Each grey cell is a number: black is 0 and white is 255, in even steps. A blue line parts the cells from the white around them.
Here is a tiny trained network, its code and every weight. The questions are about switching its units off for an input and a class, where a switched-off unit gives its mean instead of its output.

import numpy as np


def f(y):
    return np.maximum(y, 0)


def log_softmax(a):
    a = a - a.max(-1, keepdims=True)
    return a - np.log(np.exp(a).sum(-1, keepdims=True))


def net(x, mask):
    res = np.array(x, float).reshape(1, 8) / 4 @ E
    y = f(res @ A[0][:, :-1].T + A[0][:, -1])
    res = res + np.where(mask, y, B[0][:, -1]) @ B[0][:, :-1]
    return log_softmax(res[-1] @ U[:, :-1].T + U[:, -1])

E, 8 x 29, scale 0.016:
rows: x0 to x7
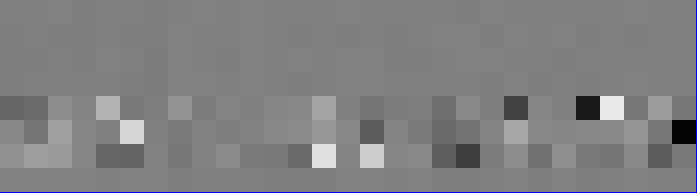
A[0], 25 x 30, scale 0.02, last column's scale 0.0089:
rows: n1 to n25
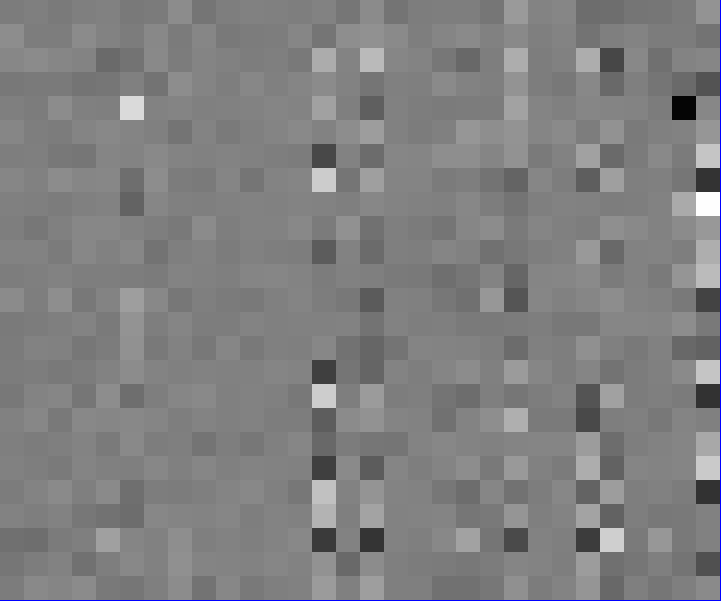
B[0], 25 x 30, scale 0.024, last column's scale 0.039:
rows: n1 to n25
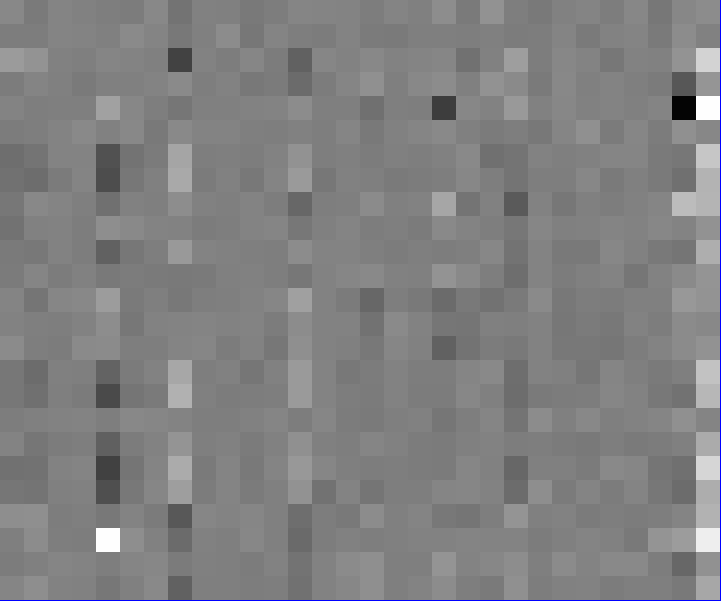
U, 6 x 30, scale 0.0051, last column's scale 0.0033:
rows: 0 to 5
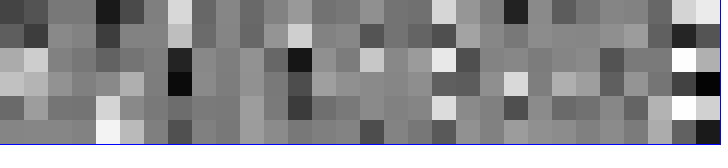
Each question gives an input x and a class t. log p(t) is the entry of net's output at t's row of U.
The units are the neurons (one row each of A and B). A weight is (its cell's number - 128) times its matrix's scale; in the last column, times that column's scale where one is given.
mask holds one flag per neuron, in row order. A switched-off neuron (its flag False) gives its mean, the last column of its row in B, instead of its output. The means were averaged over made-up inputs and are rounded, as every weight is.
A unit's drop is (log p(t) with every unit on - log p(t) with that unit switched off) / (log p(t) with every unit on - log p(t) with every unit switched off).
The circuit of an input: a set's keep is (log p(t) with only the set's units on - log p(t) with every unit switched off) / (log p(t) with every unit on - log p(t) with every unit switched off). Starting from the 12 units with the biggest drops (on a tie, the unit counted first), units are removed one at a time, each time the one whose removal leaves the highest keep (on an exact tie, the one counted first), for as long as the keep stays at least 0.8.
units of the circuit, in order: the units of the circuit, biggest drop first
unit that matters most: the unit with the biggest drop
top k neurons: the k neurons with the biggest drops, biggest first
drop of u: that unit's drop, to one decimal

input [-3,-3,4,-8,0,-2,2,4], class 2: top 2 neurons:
[n5 n20]
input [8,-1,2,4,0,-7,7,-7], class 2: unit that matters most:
n3
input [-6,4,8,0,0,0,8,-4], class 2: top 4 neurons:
[n5 n3 n20 n22]
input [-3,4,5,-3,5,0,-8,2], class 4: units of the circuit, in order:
[n5 n23]
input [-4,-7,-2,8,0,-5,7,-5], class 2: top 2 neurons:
[n3 n20]
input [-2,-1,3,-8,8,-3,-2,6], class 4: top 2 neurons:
[n23 n5]
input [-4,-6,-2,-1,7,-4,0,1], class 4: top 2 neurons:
[n23 n20]
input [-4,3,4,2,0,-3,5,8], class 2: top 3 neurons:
[n5 n20 n3]
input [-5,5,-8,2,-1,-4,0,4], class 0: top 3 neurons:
[n23 n5 n3]
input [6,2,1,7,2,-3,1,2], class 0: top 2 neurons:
[n5 n23]
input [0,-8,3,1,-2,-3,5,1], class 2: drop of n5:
0.3
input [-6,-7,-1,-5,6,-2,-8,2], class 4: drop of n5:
0.3
